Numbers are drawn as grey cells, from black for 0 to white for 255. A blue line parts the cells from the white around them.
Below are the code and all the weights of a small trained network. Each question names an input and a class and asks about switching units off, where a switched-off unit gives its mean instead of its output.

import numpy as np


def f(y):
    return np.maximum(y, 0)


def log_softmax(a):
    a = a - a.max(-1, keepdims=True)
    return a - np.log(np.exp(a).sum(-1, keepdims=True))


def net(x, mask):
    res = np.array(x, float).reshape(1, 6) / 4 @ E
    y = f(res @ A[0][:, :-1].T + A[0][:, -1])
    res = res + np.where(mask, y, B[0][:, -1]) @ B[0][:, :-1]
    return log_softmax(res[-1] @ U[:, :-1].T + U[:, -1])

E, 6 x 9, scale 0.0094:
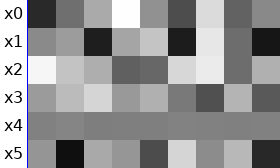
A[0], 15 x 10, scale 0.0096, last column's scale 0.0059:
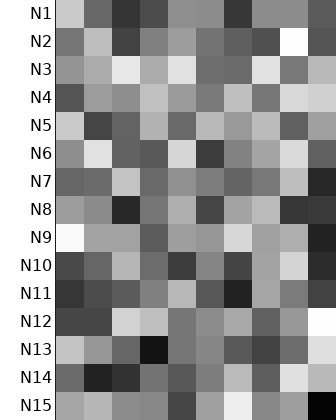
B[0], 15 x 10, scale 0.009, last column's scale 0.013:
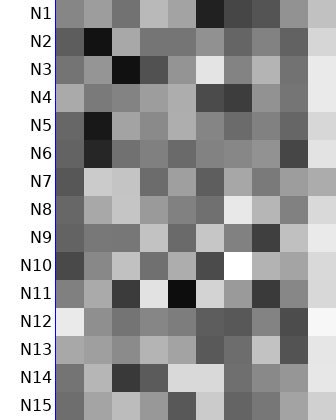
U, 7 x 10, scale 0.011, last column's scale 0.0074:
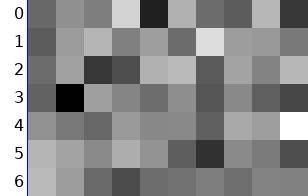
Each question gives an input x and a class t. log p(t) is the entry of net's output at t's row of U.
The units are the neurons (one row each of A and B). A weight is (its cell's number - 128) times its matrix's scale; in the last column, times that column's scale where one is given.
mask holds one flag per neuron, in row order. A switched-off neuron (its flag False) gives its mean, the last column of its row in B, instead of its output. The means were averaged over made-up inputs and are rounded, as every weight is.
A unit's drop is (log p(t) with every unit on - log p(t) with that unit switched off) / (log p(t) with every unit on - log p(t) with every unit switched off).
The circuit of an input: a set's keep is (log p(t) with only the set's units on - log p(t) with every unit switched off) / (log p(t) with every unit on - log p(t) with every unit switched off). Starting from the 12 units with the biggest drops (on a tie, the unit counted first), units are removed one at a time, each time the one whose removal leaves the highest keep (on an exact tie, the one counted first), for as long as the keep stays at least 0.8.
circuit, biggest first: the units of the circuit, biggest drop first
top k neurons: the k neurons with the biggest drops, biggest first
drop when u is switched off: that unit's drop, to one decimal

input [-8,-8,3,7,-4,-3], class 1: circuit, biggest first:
[N10]
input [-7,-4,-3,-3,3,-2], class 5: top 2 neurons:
[N1 N13]
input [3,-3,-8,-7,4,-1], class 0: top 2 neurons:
[N11 N3]
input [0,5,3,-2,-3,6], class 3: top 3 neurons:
[N5 N10 N7]
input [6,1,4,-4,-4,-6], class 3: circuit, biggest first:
[N2 N6]
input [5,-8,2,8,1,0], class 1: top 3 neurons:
[N10 N7 N14]
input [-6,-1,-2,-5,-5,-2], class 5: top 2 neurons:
[N1 N3]
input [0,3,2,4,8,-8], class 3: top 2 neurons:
[N6 N2]
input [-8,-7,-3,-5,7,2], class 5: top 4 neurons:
[N1 N13 N8 N3]
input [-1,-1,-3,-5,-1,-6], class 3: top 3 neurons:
[N2 N3 N6]
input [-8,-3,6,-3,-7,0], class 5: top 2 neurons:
[N13 N1]
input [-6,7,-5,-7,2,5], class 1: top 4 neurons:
[N8 N3 N12 N4]
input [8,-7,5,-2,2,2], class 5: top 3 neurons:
[N12 N4 N8]
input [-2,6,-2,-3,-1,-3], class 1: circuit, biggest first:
[N8]
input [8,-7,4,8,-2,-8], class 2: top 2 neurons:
[N3 N8]
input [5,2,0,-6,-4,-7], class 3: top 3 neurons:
[N2 N6 N3]
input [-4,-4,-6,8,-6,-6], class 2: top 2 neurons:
[N3 N9]
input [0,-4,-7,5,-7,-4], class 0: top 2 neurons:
[N11 N14]
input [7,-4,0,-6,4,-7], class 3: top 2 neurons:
[N2 N3]
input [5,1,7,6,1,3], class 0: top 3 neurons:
[N9 N15 N14]
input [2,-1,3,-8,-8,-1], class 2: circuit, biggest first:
[N14]
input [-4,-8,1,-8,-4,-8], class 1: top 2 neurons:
[N10 N7]
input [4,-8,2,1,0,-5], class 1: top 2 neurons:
[N10 N7]
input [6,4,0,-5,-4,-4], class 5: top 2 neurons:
[N4 N3]
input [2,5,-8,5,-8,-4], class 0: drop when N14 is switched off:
0.0
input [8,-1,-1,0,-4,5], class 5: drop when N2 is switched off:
0.1
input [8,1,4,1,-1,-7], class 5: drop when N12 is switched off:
0.4
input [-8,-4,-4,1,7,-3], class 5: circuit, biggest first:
[N1]
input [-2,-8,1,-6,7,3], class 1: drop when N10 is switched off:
0.8
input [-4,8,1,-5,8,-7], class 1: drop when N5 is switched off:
0.1
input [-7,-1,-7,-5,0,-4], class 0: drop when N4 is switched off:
0.2
